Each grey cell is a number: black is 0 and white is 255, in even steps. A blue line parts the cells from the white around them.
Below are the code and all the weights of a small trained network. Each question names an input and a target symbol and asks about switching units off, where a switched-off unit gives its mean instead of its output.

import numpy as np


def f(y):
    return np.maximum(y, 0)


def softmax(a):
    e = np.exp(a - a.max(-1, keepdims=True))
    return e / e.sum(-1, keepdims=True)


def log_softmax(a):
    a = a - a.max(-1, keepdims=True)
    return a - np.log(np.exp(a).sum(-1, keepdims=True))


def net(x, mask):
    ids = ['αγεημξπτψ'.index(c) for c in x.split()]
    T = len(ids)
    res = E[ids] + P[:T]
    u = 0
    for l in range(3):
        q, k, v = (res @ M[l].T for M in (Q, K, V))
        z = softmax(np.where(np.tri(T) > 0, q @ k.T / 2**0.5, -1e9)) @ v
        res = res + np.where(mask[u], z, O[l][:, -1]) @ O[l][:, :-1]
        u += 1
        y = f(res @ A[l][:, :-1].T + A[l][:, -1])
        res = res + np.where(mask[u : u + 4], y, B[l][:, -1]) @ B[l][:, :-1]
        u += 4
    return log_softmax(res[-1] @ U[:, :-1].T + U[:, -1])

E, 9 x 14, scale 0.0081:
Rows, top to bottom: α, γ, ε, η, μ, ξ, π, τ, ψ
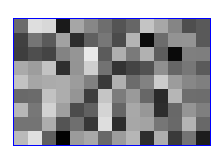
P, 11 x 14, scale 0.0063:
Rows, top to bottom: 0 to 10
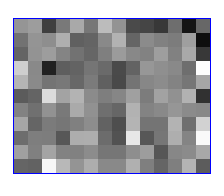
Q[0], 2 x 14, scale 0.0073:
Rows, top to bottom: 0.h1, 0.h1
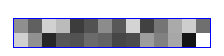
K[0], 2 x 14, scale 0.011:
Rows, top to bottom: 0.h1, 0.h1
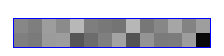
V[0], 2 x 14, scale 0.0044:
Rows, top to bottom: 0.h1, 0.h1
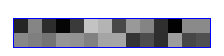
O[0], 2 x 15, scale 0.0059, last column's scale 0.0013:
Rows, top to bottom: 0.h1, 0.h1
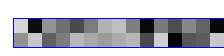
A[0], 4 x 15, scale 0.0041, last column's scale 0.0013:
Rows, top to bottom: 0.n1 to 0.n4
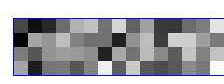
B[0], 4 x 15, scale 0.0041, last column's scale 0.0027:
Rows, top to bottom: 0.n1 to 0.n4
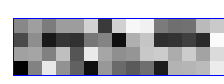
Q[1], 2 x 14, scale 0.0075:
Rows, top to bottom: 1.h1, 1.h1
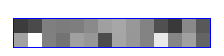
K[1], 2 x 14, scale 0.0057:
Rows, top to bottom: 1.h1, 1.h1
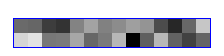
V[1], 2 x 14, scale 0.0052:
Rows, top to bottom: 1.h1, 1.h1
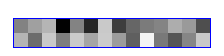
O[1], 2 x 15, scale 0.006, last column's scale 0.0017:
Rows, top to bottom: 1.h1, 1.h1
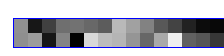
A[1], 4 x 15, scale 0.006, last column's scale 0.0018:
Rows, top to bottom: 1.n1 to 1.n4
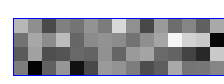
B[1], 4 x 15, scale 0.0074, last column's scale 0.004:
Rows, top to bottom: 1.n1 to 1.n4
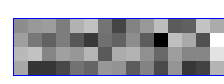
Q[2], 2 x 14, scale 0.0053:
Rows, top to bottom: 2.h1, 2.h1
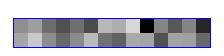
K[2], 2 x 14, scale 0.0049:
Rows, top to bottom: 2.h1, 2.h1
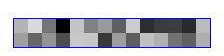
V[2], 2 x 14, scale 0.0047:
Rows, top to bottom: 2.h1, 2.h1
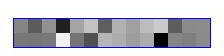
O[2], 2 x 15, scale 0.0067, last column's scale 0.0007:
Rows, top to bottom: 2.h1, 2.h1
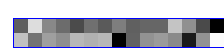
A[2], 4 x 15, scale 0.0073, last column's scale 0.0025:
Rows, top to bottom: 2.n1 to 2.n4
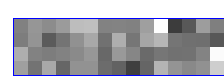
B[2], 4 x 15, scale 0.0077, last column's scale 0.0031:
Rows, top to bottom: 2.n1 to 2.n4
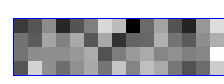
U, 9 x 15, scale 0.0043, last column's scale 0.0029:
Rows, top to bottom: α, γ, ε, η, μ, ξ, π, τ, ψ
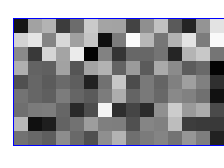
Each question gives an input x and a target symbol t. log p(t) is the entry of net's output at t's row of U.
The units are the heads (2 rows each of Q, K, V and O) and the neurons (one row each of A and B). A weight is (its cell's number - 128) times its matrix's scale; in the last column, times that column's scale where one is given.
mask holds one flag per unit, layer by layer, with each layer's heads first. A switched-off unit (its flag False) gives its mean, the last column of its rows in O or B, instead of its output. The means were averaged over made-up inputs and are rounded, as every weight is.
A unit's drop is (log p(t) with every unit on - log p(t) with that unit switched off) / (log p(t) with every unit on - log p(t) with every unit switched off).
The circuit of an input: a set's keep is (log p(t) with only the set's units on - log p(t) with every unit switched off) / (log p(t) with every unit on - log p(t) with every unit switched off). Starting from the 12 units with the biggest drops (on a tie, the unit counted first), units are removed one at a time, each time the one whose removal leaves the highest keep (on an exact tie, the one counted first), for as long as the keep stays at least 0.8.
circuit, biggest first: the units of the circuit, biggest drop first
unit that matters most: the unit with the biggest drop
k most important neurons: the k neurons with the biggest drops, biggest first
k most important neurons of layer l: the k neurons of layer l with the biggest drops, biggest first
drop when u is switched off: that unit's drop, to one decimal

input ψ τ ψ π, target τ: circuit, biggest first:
[1.h1; 1.n4; 0.h1]
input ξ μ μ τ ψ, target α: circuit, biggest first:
[1.n2; 2.n1; 1.n1]
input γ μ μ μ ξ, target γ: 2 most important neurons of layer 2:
[2.n1; 2.n2]
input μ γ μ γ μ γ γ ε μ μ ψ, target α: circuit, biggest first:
[1.n2; 2.n1]
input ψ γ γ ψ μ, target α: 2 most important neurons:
[0.n4; 2.n1]
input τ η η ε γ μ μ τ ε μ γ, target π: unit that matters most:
0.n1
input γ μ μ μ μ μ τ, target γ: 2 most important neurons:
[1.n3; 0.n2]
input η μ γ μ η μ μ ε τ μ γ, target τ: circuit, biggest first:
[1.n4; 0.h1; 1.h1]
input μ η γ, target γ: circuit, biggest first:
[0.h1; 1.n3; 2.n1]
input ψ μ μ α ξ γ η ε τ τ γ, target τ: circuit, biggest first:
[1.n4; 0.h1]
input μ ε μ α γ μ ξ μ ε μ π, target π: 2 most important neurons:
[0.n1; 0.n4]
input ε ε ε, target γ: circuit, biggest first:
[1.h1; 0.n1]
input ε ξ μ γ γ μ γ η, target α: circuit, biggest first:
[1.n2; 2.n4; 2.n1]
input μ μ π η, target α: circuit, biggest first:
[1.n2; 2.n1; 2.n4]
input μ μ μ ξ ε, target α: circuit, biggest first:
[2.n1; 1.n2]
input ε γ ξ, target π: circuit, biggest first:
[0.n1; 1.h1; 0.h1; 1.n2]
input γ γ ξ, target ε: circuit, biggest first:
[1.h1; 2.h1]
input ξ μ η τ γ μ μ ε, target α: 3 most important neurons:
[1.n2; 2.n1; 0.n1]
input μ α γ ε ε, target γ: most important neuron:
[1.n2]
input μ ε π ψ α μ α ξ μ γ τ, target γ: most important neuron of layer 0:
[0.n2]
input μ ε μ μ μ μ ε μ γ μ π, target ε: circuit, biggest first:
[1.h1; 0.n2; 0.h1; 0.n4]
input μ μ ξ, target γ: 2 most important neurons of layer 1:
[1.n3; 1.n1]
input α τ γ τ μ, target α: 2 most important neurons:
[2.n1; 0.n4]
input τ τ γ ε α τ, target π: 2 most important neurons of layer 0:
[0.n1; 0.n4]
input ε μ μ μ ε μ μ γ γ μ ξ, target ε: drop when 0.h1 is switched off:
0.2
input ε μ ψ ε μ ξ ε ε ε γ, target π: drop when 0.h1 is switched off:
0.1
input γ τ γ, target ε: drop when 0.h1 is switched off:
0.2
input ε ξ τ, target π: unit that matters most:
0.n1
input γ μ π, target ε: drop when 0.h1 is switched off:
0.2
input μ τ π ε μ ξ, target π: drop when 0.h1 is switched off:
0.3
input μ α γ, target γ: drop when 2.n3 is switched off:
0.0
